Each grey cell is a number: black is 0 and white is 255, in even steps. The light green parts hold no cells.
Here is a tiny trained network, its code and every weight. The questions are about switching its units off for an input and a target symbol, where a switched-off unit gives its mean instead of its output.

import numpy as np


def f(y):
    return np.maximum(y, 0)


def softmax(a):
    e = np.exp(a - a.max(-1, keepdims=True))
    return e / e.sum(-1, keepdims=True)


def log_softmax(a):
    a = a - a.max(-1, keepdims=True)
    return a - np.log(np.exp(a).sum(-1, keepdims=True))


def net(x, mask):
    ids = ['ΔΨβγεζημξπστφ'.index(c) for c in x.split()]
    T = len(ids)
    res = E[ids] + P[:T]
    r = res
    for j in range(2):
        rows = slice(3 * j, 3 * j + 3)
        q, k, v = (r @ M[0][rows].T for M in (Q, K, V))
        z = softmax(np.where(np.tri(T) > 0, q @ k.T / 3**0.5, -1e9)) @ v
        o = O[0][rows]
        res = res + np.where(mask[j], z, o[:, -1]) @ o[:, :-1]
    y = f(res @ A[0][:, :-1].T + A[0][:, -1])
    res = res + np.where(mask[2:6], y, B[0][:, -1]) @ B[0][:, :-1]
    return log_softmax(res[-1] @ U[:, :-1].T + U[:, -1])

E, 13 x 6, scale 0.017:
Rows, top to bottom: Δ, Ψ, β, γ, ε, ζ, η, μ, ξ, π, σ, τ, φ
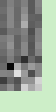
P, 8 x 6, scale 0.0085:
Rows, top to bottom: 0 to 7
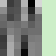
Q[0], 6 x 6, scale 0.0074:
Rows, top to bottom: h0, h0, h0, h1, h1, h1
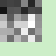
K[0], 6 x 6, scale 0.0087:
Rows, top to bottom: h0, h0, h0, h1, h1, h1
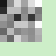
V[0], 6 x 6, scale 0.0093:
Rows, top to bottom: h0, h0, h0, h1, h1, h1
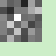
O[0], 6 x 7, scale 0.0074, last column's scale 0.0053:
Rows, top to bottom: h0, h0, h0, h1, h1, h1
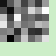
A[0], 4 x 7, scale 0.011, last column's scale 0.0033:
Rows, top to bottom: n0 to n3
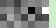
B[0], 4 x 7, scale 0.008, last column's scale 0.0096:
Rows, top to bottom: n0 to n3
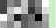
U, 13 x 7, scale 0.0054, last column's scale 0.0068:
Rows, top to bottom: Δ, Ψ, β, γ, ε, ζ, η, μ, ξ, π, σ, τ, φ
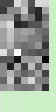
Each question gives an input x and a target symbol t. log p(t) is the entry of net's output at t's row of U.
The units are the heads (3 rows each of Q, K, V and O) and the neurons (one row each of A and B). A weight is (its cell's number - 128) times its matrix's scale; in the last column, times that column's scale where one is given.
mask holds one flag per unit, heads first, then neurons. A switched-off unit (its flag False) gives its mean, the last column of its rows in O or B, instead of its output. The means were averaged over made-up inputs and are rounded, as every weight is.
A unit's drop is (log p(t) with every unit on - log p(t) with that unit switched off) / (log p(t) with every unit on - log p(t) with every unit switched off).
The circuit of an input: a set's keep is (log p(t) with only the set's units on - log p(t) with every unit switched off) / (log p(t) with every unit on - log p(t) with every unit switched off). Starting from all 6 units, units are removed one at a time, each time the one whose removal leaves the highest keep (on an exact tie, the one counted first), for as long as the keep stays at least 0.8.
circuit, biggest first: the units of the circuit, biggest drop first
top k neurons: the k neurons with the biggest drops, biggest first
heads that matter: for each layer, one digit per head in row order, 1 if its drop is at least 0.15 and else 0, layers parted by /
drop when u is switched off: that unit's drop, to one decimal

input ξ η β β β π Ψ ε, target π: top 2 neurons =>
n1, n0
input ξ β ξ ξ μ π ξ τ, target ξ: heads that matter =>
10
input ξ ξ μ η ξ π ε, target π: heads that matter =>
10
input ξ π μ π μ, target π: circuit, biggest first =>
h0, n1
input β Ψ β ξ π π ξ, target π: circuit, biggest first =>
h0
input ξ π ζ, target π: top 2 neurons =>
n1, n0
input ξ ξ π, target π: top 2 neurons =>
n1, n3
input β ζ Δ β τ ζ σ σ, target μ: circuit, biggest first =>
h0, n0
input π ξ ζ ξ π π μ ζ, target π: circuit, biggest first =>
h0, n1
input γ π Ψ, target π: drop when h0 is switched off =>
0.6
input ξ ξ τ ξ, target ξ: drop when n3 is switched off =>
0.0
